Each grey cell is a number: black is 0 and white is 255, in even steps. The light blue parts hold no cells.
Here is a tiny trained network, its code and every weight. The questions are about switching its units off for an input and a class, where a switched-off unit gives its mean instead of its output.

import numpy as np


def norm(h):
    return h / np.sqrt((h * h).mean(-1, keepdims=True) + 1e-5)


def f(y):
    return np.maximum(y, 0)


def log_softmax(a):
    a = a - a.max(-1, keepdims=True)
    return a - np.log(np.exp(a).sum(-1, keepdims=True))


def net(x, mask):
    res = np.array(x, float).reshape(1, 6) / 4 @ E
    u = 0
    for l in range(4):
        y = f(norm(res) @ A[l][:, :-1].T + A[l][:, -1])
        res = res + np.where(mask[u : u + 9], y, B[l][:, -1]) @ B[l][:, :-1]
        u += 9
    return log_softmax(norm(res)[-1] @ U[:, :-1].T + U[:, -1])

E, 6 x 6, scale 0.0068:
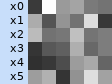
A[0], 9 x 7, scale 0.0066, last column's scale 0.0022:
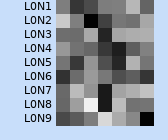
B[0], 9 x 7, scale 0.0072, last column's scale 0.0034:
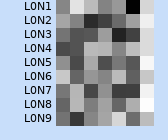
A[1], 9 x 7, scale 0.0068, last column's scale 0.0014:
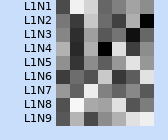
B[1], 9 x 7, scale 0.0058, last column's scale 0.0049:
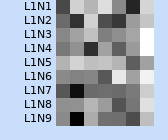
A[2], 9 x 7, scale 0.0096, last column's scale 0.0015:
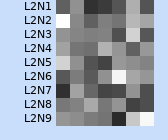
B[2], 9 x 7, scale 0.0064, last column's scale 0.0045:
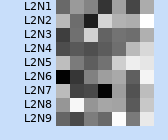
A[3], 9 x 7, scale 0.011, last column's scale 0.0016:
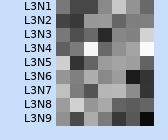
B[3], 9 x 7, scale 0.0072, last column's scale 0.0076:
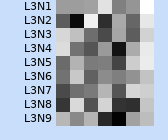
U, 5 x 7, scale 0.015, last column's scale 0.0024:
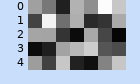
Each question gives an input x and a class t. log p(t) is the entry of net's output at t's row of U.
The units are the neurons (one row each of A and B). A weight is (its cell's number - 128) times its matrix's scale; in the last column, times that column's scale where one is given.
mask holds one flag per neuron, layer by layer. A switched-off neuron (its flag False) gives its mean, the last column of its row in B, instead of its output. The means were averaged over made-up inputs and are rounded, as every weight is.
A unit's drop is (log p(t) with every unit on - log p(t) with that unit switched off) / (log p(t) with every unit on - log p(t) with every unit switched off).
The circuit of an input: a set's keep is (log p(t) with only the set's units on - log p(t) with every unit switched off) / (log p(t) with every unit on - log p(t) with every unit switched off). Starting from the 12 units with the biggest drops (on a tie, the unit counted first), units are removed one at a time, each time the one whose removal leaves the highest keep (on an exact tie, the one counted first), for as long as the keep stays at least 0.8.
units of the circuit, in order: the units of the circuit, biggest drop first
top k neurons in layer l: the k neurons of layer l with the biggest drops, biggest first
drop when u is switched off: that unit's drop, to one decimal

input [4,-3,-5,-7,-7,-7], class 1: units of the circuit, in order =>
[L1N1]
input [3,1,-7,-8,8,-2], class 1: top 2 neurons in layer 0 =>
[L0N2 L0N8]
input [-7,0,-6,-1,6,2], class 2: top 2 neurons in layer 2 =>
[L2N1 L2N2]
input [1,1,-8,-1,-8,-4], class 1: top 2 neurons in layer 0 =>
[L0N7 L0N8]
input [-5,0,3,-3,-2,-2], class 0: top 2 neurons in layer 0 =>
[L0N2 L0N8]
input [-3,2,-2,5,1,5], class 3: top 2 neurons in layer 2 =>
[L2N6 L2N2]
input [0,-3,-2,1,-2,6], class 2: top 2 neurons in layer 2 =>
[L2N1 L2N7]
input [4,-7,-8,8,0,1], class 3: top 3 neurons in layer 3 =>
[L3N9 L3N5 L3N8]
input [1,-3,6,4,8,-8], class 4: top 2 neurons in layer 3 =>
[L3N9 L3N4]
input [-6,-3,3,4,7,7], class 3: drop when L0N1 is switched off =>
0.2
